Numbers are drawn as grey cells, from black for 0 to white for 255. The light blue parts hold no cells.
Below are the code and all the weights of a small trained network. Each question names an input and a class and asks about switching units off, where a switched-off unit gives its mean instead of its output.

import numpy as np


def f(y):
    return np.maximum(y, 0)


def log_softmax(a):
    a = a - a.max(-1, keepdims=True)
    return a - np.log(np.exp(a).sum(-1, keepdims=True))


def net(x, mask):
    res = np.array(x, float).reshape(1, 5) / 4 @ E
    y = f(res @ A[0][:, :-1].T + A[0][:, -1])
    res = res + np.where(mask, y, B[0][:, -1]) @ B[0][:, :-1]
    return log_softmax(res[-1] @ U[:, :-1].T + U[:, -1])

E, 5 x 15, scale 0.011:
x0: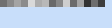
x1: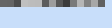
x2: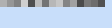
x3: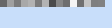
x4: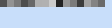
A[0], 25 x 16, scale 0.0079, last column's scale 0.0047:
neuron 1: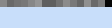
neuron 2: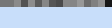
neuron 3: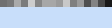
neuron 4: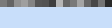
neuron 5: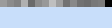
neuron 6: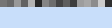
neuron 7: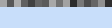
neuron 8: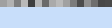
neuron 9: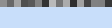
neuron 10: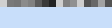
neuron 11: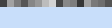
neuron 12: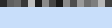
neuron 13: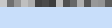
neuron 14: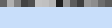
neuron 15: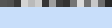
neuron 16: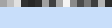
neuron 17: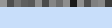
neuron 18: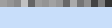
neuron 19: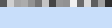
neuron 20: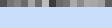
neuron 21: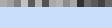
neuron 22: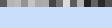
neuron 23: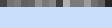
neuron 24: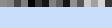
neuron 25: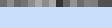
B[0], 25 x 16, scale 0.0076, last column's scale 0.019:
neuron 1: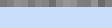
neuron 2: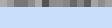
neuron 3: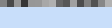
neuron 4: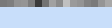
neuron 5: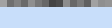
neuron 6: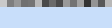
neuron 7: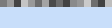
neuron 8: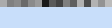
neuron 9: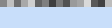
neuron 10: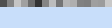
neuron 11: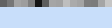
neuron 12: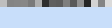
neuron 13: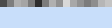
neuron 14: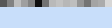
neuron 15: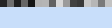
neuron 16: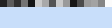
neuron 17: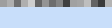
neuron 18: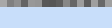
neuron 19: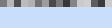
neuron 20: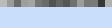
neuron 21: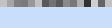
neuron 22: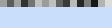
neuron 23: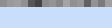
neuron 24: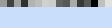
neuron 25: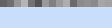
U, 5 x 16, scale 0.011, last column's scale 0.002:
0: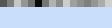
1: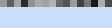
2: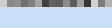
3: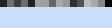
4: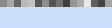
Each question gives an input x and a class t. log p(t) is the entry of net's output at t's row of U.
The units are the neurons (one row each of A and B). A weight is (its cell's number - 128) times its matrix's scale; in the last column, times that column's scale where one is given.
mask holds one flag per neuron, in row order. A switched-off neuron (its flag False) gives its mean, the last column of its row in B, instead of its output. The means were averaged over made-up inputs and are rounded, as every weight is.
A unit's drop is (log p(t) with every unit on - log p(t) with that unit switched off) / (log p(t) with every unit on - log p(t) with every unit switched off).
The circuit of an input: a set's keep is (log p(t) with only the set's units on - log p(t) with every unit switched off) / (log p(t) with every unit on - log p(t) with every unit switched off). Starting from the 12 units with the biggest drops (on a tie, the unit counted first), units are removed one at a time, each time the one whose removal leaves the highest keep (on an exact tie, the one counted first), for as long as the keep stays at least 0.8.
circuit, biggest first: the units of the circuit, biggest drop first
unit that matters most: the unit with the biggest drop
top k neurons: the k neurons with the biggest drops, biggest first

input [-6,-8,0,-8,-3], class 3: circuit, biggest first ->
[neuron 16]
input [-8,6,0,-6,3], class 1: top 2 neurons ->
[neuron 24; neuron 16]
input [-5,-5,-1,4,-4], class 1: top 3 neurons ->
[neuron 24; neuron 15; neuron 14]
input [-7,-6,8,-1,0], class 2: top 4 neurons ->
[neuron 21; neuron 8; neuron 22; neuron 18]
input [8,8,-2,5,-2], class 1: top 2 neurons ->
[neuron 22; neuron 16]
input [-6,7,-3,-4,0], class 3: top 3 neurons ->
[neuron 15; neuron 22; neuron 3]
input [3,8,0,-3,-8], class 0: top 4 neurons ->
[neuron 13; neuron 16; neuron 10; neuron 4]
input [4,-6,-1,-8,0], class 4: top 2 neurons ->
[neuron 9; neuron 17]
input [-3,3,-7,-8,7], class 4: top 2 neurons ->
[neuron 9; neuron 17]
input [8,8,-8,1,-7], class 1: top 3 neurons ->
[neuron 22; neuron 16; neuron 3]
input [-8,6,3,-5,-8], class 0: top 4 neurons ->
[neuron 13; neuron 10; neuron 22; neuron 4]
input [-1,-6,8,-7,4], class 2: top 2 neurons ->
[neuron 8; neuron 21]
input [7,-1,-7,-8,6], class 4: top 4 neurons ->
[neuron 9; neuron 17; neuron 7; neuron 24]
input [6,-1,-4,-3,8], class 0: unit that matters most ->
neuron 14
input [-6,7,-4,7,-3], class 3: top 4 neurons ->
[neuron 15; neuron 22; neuron 9; neuron 17]
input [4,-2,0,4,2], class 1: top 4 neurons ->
[neuron 22; neuron 9; neuron 7; neuron 17]
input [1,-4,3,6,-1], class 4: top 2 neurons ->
[neuron 19; neuron 15]
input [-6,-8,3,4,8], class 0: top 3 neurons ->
[neuron 14; neuron 11; neuron 15]
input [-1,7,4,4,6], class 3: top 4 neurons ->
[neuron 15; neuron 10; neuron 13; neuron 4]
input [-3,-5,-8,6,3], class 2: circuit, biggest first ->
[neuron 12]
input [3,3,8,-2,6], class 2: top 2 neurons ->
[neuron 21; neuron 8]
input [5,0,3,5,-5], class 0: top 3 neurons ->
[neuron 24; neuron 13; neuron 10]
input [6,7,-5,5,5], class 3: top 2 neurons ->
[neuron 15; neuron 24]
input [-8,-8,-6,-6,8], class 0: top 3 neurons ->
[neuron 14; neuron 11; neuron 22]
